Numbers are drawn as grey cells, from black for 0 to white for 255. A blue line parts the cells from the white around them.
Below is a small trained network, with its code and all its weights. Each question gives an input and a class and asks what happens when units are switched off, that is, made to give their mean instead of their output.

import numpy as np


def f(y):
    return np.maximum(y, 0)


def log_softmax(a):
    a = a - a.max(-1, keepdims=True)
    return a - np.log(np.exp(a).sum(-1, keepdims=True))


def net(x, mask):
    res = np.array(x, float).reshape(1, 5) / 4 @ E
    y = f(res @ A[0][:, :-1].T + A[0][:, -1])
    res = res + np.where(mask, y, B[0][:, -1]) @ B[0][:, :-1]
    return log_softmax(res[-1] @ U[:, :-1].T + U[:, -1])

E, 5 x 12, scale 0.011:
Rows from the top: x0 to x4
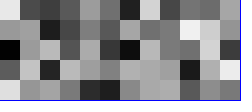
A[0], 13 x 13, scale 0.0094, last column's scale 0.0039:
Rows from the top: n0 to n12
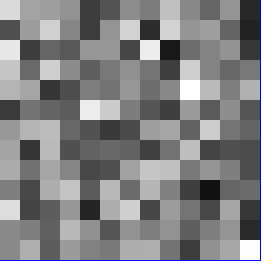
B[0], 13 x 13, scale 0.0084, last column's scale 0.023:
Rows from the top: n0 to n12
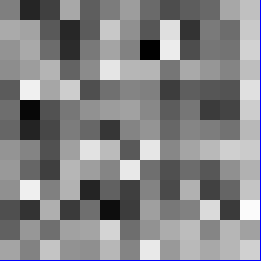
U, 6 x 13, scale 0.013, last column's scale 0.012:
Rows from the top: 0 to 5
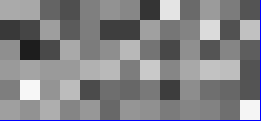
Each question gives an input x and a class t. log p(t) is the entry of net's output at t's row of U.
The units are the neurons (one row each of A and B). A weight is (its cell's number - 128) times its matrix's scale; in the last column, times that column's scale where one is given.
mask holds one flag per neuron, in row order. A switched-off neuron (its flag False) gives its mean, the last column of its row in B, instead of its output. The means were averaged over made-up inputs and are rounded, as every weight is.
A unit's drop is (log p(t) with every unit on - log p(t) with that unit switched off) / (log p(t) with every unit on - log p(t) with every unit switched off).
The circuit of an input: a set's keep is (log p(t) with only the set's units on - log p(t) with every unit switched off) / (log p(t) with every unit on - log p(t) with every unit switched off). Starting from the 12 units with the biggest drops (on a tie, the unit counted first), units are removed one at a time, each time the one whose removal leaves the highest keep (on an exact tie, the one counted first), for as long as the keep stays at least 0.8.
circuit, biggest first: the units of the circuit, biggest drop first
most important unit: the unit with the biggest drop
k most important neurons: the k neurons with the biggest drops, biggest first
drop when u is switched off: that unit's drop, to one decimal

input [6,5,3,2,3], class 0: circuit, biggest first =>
(n2)
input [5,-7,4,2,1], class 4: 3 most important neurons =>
(n9, n10, n1)
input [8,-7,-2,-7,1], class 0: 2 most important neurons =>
(n2, n4)
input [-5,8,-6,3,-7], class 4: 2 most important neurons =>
(n4, n0)
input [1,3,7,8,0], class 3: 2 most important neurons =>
(n10, n12)
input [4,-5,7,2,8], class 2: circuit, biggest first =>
(n10, n8)
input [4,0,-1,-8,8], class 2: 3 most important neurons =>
(n0, n8, n6)
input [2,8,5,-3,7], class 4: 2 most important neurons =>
(n4, n10)
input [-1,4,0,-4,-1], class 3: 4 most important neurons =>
(n9, n7, n10, n3)
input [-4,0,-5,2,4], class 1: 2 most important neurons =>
(n10, n2)
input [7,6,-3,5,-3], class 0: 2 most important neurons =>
(n2, n9)
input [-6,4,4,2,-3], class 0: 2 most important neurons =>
(n10, n1)
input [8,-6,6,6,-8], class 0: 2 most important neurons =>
(n2, n10)
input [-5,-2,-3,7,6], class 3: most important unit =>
n12
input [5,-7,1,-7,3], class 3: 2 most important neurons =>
(n7, n4)
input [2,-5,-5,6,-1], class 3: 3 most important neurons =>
(n12, n4, n11)
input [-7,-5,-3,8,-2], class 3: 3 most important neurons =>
(n12, n2, n11)
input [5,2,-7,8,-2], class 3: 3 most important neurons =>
(n12, n11, n6)
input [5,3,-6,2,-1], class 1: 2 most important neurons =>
(n10, n1)
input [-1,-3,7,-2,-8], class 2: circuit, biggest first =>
(n10)
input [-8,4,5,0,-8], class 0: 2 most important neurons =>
(n1, n10)
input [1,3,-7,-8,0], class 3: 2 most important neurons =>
(n7, n3)
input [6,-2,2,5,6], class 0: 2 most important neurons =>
(n2, n5)
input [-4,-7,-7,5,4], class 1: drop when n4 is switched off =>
0.5
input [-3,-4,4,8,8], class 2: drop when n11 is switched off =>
0.0
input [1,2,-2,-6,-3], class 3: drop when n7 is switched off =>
0.3
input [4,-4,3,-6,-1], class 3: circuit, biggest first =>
(n7)
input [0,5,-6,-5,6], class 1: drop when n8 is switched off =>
-0.1
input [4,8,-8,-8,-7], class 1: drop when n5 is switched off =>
0.2
